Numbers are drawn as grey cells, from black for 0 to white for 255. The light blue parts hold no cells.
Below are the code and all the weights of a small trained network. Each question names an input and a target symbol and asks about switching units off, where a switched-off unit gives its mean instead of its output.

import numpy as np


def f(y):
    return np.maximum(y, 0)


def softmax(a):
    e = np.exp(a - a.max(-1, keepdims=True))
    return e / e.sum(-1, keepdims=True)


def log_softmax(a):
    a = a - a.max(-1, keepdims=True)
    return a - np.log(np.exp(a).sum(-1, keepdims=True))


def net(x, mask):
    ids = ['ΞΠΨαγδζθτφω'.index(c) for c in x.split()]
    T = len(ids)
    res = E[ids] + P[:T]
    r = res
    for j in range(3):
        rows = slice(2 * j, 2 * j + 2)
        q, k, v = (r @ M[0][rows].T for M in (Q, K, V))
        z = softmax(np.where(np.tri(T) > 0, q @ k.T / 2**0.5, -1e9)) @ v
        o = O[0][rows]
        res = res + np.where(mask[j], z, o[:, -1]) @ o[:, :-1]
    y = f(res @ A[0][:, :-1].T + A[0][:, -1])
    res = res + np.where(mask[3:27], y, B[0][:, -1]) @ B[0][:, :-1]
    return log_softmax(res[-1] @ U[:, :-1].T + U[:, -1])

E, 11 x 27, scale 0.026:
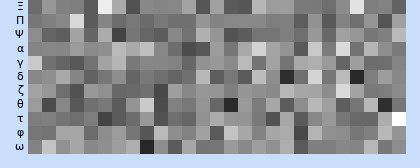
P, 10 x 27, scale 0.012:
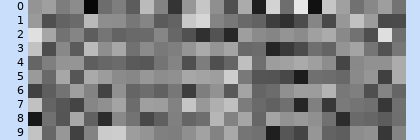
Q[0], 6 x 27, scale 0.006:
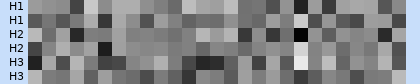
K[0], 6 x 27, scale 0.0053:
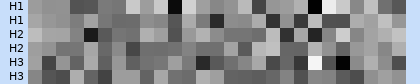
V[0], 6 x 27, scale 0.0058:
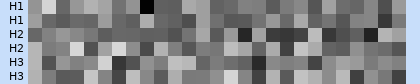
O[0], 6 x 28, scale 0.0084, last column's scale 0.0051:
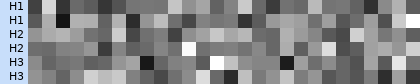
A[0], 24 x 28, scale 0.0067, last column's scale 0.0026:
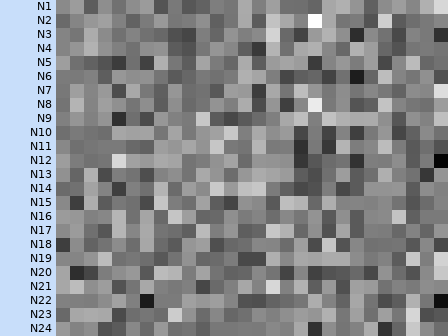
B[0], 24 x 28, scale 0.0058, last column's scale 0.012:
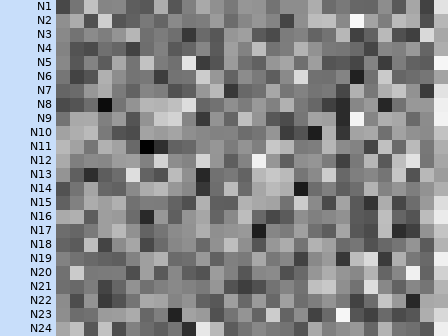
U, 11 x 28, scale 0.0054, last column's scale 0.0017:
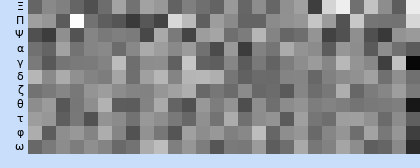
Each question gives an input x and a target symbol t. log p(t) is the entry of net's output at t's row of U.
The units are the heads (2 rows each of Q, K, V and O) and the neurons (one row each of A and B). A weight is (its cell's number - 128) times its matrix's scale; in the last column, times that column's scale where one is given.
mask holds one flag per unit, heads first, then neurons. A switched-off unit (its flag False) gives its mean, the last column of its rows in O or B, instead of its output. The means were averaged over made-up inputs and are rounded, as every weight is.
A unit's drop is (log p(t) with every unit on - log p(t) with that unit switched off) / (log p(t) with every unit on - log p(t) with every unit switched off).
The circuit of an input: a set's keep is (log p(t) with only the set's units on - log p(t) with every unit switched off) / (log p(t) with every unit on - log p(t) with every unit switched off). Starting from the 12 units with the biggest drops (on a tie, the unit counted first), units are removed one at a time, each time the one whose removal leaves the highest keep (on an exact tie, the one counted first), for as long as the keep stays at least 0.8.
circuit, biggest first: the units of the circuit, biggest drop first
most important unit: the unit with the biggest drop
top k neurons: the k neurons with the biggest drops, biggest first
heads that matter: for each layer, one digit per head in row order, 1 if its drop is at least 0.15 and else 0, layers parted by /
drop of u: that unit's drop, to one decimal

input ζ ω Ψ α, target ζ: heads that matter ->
011
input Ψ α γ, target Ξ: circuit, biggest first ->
[N19, N16]
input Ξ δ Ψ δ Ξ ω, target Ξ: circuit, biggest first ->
[N14, H3]
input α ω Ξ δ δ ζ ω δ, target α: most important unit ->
H2
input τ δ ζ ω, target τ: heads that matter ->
010
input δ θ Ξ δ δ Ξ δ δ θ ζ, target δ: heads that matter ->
011
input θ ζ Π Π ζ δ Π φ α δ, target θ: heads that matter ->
110
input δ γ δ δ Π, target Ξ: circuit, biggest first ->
[N19, H3]
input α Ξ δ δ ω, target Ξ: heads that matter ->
000
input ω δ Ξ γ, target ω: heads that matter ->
110
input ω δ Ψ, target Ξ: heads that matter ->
000
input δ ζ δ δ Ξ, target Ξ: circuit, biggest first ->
[N16, N17]
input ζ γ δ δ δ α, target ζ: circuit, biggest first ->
[H3, H2, N12]
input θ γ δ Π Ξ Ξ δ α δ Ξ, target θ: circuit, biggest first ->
[H1, H2, N16]
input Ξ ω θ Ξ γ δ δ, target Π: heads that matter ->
111
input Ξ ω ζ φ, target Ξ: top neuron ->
[N14]
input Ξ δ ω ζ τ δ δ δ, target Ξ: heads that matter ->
011
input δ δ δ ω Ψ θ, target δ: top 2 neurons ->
[N8, N16]
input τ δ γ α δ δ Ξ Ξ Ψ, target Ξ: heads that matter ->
001
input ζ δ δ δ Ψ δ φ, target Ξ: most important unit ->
N8
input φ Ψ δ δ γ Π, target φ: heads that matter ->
100
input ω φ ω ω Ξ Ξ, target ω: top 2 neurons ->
[N11, N17]
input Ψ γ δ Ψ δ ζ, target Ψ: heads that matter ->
001
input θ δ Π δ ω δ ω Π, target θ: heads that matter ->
110
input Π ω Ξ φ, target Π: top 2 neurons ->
[N11, N8]
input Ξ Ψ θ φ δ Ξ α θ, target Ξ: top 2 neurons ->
[N20, N5]
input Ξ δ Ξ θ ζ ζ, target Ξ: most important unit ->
H2
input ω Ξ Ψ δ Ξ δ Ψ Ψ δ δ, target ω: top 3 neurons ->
[N5, N17, N11]
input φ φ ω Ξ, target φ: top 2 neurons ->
[N13, N11]
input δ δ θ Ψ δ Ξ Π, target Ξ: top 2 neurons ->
[N8, N2]
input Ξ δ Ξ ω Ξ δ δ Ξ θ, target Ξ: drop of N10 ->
-0.1
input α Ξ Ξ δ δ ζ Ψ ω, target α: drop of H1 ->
0.2
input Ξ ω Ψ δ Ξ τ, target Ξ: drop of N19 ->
-0.1
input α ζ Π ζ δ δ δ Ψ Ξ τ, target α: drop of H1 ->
0.3
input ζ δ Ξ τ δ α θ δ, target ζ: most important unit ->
H3
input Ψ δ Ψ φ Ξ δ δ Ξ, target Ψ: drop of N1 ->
0.1
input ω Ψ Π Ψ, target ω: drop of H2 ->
0.2
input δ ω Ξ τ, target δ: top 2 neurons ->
[N8, N10]
